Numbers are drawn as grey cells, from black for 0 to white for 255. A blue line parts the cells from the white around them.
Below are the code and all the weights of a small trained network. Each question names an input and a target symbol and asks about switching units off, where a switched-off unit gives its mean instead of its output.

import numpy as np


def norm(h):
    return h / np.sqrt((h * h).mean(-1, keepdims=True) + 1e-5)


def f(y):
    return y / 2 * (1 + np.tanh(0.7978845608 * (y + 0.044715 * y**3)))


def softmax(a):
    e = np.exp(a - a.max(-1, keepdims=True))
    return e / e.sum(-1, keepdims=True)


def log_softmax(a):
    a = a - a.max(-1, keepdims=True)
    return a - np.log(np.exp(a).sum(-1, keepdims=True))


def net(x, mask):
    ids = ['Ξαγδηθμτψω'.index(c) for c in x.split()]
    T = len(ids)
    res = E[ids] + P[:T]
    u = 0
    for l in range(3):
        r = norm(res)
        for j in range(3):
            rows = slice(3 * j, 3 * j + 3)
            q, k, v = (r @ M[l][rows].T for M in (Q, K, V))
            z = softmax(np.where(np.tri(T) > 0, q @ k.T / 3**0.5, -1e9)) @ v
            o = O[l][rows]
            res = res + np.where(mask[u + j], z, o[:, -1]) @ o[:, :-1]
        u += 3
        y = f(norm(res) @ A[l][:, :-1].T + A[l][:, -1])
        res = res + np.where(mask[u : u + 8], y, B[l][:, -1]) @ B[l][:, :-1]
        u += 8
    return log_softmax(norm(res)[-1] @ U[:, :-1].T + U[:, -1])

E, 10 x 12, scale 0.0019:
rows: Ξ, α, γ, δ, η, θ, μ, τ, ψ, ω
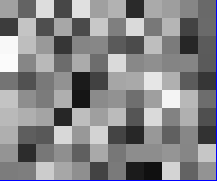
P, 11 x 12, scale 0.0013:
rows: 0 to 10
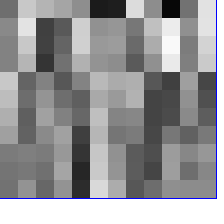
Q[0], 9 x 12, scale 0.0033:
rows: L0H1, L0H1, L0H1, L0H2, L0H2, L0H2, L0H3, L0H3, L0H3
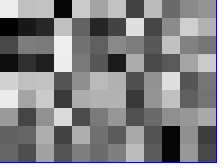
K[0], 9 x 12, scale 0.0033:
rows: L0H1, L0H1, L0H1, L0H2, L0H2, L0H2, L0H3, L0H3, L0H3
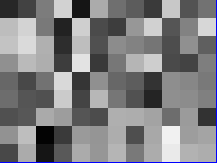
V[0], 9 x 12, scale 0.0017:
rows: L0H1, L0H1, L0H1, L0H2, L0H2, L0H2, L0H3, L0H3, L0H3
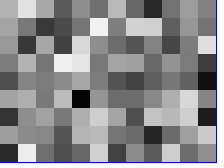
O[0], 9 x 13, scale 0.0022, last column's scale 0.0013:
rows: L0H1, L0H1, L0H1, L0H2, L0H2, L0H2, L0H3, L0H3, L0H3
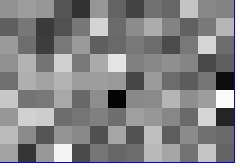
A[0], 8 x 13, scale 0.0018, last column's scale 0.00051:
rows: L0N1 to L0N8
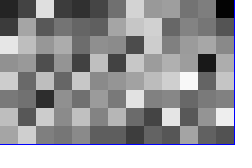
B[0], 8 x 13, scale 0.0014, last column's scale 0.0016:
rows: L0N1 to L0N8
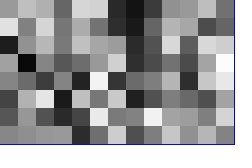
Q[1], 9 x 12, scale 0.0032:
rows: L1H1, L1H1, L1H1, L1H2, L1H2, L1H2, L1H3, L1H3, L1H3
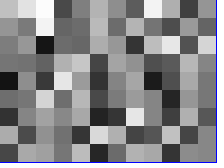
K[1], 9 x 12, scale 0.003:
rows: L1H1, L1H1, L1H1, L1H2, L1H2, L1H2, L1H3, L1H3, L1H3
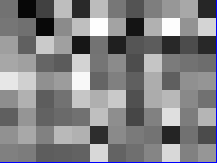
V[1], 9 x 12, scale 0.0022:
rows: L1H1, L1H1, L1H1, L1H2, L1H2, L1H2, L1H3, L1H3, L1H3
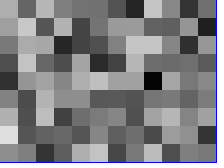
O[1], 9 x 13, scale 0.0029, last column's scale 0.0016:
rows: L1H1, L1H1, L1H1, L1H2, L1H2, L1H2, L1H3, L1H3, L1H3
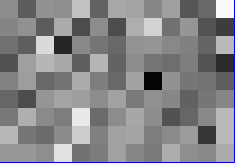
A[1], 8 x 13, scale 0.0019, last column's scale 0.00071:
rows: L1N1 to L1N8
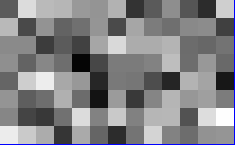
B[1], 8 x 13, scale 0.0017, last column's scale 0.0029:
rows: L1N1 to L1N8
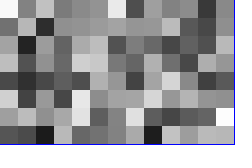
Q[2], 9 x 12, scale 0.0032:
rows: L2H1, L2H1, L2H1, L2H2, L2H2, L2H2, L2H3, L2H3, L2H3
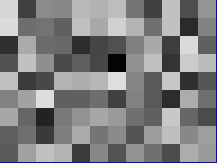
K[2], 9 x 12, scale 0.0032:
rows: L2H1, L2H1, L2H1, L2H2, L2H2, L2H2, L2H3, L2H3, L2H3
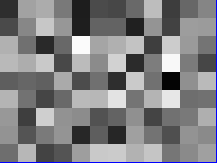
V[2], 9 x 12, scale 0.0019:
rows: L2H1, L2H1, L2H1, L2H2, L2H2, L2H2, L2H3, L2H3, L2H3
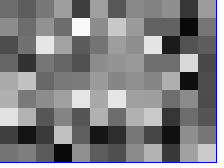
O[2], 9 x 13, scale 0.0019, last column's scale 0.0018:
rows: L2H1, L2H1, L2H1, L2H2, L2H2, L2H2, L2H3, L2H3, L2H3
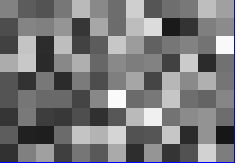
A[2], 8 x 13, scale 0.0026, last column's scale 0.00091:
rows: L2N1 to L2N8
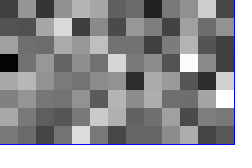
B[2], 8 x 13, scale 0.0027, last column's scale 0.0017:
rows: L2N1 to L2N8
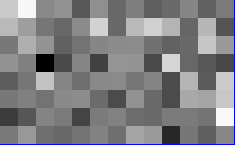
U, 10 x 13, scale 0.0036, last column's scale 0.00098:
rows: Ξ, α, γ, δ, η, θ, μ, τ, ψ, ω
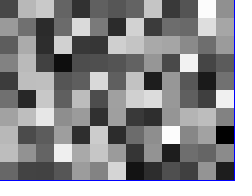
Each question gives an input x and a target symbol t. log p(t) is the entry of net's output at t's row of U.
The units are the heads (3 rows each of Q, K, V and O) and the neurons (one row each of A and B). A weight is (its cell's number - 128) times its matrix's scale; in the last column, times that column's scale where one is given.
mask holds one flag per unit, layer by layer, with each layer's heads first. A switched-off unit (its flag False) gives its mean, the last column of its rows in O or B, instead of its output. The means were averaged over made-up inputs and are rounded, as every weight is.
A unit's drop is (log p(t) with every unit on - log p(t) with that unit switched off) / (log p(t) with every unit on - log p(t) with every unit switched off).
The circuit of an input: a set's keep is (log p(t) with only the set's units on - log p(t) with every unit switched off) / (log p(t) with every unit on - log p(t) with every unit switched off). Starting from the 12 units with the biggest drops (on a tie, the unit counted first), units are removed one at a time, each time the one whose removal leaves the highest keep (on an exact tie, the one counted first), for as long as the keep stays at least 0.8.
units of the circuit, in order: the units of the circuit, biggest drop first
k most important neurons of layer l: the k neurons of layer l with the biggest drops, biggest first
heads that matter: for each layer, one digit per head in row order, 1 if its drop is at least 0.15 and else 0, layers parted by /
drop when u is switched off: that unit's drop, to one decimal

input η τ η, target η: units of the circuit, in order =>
L0H3, L1H2
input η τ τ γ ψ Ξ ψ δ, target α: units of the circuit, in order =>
L0H2, L0H1, L1N1
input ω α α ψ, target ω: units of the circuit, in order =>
L2H3, L1H3
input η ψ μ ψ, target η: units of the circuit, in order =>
L0H3, L1H2, L2N1
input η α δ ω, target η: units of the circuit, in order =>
L0H3, L1H2, L0N7, L2H1
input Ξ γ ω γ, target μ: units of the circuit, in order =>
L0H1
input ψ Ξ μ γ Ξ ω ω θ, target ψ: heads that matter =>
011 / 110 / 010
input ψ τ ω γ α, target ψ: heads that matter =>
001 / 100 / 010
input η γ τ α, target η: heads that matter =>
001 / 000 / 000
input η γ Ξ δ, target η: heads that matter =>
001 / 010 / 000
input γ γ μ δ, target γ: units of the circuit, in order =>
L1H2, L2H1, L0H3
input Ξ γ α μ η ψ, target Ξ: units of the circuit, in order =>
L2H3, L0H3, L2H1
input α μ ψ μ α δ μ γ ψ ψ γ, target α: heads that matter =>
000 / 000 / 000
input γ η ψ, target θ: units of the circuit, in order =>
L1H1
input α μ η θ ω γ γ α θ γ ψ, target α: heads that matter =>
000 / 001 / 000
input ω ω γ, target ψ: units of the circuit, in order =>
L0H3, L1H1, L0H2
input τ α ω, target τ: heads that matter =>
000 / 101 / 001
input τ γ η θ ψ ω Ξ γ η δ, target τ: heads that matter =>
010 / 001 / 000
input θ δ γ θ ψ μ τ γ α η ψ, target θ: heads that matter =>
000 / 001 / 110
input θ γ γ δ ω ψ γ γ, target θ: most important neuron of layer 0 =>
L0N4
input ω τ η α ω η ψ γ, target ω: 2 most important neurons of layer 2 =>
L2N7, L2N2
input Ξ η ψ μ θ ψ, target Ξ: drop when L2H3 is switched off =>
0.2
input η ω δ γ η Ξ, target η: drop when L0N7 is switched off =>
0.1
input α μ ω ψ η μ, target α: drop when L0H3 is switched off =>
0.3
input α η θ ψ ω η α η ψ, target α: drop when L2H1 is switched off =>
0.2
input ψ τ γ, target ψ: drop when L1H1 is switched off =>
0.1
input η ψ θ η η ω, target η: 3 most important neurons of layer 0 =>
L0N7, L0N2, L0N3
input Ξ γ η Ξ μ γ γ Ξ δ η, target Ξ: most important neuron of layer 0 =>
L0N1
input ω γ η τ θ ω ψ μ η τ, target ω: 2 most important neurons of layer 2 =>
L2N7, L2N3
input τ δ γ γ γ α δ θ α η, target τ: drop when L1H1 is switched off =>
0.1
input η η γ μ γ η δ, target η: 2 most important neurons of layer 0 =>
L0N5, L0N7
